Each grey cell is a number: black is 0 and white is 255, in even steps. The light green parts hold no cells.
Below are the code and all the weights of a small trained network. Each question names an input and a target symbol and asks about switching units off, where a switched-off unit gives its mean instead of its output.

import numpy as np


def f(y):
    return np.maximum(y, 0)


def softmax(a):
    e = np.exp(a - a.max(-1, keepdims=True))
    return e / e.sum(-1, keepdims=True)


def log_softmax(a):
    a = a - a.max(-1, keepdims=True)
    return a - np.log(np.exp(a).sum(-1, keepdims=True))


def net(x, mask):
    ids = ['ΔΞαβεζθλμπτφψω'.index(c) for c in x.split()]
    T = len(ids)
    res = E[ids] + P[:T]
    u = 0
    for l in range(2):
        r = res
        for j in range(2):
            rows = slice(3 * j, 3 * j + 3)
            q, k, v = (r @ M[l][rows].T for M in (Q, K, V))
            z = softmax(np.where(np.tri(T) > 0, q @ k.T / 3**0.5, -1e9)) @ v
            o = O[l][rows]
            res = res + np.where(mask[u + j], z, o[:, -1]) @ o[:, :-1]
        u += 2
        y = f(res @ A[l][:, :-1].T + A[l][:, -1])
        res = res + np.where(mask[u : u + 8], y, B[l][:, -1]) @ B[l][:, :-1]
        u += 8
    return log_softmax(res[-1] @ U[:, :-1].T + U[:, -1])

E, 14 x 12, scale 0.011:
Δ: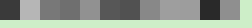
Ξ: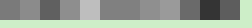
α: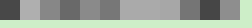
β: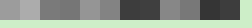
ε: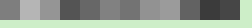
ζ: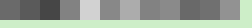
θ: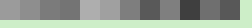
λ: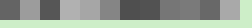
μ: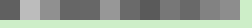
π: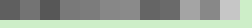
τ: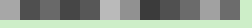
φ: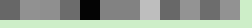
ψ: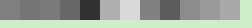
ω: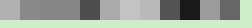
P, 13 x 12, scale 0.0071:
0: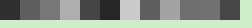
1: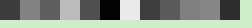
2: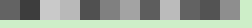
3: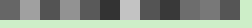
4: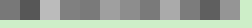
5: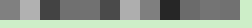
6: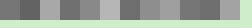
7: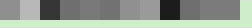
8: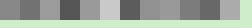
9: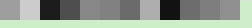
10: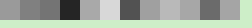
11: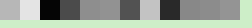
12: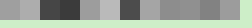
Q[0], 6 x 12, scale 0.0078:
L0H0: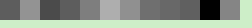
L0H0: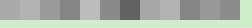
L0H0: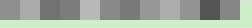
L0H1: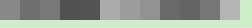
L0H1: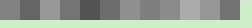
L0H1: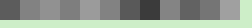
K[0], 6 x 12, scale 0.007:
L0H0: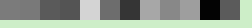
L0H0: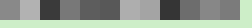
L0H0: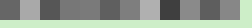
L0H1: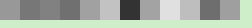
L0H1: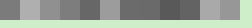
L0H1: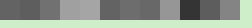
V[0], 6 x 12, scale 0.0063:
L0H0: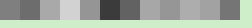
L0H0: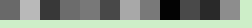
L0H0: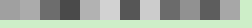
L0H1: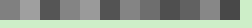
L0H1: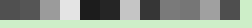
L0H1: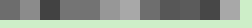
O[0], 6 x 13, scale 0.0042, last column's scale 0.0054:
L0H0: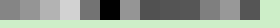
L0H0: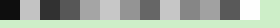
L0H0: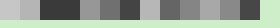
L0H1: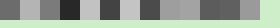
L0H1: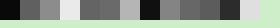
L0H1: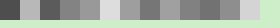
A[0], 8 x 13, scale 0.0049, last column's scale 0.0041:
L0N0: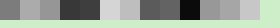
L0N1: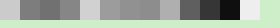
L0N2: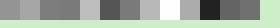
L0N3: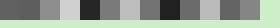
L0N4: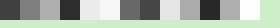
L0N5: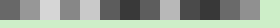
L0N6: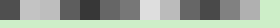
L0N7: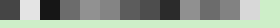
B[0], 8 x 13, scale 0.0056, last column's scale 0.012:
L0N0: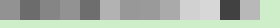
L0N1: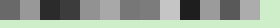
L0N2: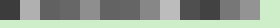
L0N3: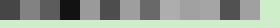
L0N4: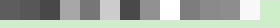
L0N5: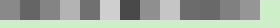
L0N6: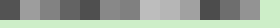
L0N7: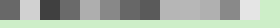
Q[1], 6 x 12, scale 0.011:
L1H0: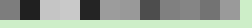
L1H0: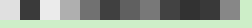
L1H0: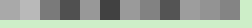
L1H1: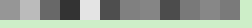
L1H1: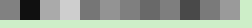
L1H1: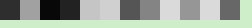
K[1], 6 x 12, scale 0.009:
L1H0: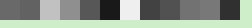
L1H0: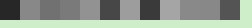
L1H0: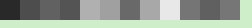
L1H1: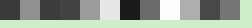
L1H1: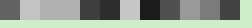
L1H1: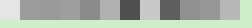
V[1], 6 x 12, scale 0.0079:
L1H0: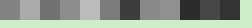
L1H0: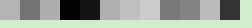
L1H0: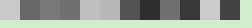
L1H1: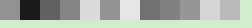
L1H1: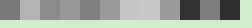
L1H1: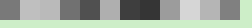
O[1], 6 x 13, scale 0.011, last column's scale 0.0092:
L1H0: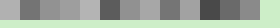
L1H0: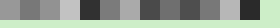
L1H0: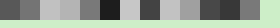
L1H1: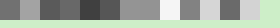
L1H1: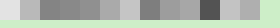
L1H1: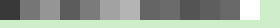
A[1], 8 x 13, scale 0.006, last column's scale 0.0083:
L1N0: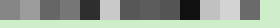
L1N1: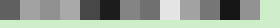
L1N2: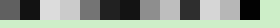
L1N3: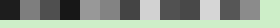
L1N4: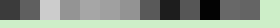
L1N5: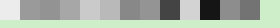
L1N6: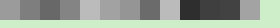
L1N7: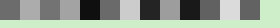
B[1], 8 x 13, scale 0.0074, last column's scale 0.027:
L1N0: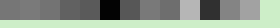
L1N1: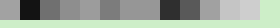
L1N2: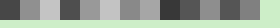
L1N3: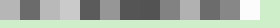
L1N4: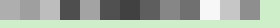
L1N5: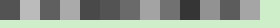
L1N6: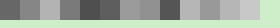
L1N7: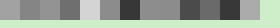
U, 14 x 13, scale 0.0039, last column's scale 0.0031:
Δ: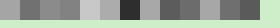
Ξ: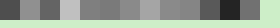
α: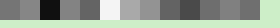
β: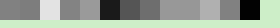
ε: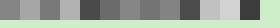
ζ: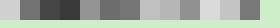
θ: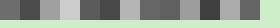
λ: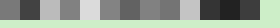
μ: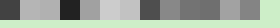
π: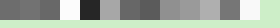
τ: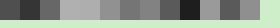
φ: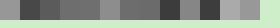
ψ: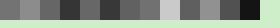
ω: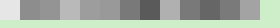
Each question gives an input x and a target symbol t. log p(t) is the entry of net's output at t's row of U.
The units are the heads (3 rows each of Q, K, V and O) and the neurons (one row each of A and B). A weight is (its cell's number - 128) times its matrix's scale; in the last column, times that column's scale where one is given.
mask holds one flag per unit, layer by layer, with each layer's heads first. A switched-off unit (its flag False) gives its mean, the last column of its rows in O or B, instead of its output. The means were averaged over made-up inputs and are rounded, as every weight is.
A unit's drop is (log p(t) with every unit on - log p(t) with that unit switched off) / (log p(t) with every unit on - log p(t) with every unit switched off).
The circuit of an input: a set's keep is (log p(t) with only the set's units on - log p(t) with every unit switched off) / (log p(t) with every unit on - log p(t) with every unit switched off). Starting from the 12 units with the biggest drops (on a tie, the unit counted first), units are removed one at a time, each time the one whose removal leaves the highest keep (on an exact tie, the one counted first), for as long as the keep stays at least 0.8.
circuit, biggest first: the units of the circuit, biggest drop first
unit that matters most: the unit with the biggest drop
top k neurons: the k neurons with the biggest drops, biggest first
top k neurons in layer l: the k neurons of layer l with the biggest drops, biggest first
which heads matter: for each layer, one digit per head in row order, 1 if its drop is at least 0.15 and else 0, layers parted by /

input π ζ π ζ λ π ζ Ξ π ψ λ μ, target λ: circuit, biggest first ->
(L0N4 L1H0 L1H1)
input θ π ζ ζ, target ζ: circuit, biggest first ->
(L1H1 L1N3 L0N7)
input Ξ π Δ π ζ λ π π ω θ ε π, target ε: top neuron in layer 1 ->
(L1N5)
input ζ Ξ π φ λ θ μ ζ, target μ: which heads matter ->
00 / 01
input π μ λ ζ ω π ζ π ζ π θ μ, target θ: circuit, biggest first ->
(L1H0 L0N4 L0N1 L1N1)
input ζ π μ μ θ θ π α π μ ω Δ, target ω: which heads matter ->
00 / 11
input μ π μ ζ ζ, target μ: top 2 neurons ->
(L0N1 L0N7)
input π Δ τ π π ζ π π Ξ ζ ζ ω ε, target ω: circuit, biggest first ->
(L1H0 L1H1)
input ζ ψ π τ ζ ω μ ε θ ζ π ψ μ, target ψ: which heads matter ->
01 / 10
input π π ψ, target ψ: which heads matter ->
00 / 10
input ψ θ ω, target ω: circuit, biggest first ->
(L1H1 L1N7 L1H0)
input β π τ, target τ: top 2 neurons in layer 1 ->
(L1N7 L1N1)
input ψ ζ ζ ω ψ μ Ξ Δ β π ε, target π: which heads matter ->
00 / 01
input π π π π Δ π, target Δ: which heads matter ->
00 / 11
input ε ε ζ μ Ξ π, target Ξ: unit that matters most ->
L1N5
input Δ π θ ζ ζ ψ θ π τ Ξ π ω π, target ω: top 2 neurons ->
(L1N7 L0N0)
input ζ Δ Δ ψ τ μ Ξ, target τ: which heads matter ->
00 / 10
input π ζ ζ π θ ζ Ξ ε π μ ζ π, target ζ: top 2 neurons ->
(L0N4 L1N3)
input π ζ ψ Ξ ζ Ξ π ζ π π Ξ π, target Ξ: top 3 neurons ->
(L0N4 L1N5 L0N5)
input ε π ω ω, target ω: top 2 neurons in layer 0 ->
(L0N7 L0N0)
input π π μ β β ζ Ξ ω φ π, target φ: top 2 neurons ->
(L1N0 L0N6)
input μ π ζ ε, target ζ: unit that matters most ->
L1H1
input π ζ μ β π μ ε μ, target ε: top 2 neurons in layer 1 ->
(L1N5 L1N4)
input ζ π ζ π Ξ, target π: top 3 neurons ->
(L0N4 L1N3 L0N1)
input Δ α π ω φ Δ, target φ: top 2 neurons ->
(L1N0 L0N6)
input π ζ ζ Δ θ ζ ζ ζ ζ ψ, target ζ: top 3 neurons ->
(L0N4 L1N3 L1N1)
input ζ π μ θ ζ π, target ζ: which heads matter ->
00 / 01
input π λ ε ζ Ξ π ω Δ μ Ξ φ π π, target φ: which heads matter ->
01 / 11
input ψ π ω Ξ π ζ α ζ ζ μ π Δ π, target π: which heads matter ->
00 / 01
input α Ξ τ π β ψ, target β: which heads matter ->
00 / 11
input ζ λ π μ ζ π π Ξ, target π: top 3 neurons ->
(L1N3 L0N1 L1N7)
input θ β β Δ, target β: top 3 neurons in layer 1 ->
(L1N4 L1N6 L1N5)
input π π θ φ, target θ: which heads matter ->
00 / 10
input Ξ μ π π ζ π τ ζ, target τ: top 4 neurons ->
(L1N7 L1N1 L1N3 L0N0)
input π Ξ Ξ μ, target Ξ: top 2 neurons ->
(L1N5 L0N3)
